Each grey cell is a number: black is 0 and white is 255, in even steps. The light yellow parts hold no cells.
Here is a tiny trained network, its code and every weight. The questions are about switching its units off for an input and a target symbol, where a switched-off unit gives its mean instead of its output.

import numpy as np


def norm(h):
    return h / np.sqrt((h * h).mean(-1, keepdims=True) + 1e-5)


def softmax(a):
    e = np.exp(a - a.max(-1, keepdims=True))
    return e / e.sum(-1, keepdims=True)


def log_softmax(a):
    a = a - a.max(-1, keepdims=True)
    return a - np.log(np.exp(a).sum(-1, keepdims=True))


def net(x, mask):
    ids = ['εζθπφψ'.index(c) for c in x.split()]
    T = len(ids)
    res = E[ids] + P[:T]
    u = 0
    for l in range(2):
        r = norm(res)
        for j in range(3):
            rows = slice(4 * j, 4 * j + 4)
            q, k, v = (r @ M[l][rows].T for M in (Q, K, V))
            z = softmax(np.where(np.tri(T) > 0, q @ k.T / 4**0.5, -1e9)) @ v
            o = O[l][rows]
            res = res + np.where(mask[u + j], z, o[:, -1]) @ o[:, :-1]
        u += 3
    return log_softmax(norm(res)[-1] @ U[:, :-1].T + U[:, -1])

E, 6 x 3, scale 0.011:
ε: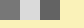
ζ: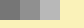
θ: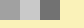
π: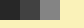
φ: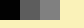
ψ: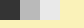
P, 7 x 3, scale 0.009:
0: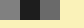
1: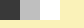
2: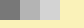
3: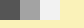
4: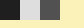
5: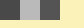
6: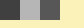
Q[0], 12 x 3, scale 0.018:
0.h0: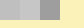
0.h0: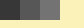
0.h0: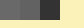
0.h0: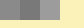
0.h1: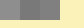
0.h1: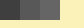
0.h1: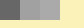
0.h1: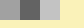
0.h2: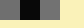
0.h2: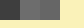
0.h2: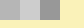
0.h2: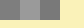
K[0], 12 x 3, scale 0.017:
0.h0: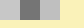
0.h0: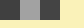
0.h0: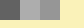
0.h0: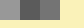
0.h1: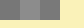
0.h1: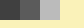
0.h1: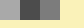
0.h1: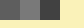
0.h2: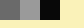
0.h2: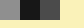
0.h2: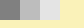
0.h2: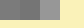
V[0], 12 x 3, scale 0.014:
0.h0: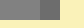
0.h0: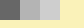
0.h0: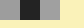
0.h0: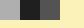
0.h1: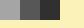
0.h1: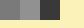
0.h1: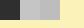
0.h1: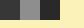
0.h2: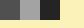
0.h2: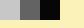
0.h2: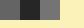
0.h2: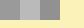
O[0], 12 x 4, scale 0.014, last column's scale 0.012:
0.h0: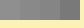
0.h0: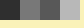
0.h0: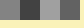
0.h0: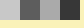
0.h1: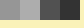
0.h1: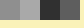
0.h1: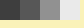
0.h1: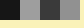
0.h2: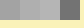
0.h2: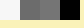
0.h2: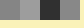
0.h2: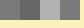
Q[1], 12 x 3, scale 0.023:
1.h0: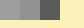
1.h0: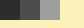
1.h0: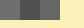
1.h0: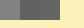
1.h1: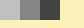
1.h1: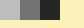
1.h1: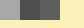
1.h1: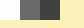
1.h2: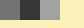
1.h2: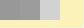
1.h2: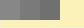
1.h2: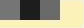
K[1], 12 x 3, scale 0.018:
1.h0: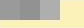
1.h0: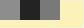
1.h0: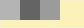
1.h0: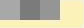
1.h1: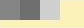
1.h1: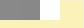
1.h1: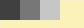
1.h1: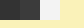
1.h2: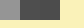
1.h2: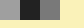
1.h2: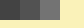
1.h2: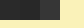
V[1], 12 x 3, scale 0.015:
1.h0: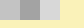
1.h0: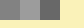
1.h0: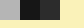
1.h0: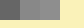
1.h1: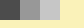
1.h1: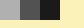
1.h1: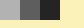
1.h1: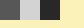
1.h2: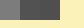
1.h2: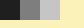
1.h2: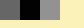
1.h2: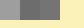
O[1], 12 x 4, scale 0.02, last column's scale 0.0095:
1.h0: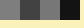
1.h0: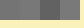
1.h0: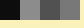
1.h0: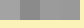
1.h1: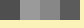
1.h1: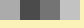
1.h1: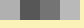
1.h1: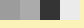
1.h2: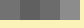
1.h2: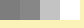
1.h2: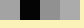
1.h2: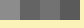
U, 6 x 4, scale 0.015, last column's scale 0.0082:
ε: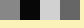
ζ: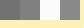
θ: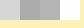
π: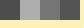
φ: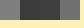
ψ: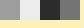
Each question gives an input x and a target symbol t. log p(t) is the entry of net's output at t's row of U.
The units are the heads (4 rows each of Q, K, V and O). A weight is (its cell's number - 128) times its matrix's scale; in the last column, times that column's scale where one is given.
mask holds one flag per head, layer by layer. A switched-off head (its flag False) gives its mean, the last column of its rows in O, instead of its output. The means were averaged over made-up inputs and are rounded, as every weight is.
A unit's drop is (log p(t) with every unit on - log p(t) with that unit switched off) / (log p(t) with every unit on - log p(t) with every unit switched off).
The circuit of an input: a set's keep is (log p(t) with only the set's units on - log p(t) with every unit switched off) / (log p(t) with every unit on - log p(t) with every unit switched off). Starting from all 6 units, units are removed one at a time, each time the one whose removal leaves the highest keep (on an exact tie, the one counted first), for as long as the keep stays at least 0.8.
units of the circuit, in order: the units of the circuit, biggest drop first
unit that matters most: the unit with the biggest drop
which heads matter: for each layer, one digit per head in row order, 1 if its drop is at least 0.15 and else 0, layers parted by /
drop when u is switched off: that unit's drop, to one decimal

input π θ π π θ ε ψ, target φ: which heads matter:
111 / 110
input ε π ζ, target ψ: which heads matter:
010 / 001
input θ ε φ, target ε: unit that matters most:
0.h2
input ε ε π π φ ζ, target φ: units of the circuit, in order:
(0.h2, 0.h1, 1.h1)
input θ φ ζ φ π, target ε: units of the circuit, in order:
(0.h1, 0.h2)
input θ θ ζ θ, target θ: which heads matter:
111 / 100
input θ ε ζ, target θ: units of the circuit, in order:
(0.h1, 0.h0)
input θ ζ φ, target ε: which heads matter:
011 / 000
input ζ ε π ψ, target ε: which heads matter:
111 / 001
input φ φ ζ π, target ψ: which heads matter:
011 / 110
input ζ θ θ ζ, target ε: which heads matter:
101 / 001
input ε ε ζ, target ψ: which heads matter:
010 / 000
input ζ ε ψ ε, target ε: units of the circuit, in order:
(0.h0, 1.h2)
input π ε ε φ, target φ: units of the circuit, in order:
(0.h0, 0.h2, 1.h1, 0.h1)
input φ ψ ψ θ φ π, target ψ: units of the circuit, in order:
(0.h2, 1.h0)
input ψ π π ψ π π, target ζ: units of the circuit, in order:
(0.h1, 1.h1, 1.h0)
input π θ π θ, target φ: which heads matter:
111 / 111
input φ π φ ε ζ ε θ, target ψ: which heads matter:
011 / 110
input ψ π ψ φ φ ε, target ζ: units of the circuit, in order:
(1.h2)
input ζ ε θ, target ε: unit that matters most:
0.h0
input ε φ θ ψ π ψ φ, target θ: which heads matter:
001 / 000
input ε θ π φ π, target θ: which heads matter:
001 / 000
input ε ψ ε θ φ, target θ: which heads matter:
001 / 100
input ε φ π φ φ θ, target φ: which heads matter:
111 / 110
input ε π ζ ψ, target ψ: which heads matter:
010 / 001
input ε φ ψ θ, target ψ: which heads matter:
010 / 000
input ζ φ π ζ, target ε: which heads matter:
111 / 001
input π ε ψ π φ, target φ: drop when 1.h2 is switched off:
0.0
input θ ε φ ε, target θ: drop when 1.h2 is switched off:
0.1
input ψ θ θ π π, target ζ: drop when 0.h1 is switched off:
0.7
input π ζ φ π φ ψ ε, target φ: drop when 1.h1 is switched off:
0.6
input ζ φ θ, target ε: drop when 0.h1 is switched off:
0.1
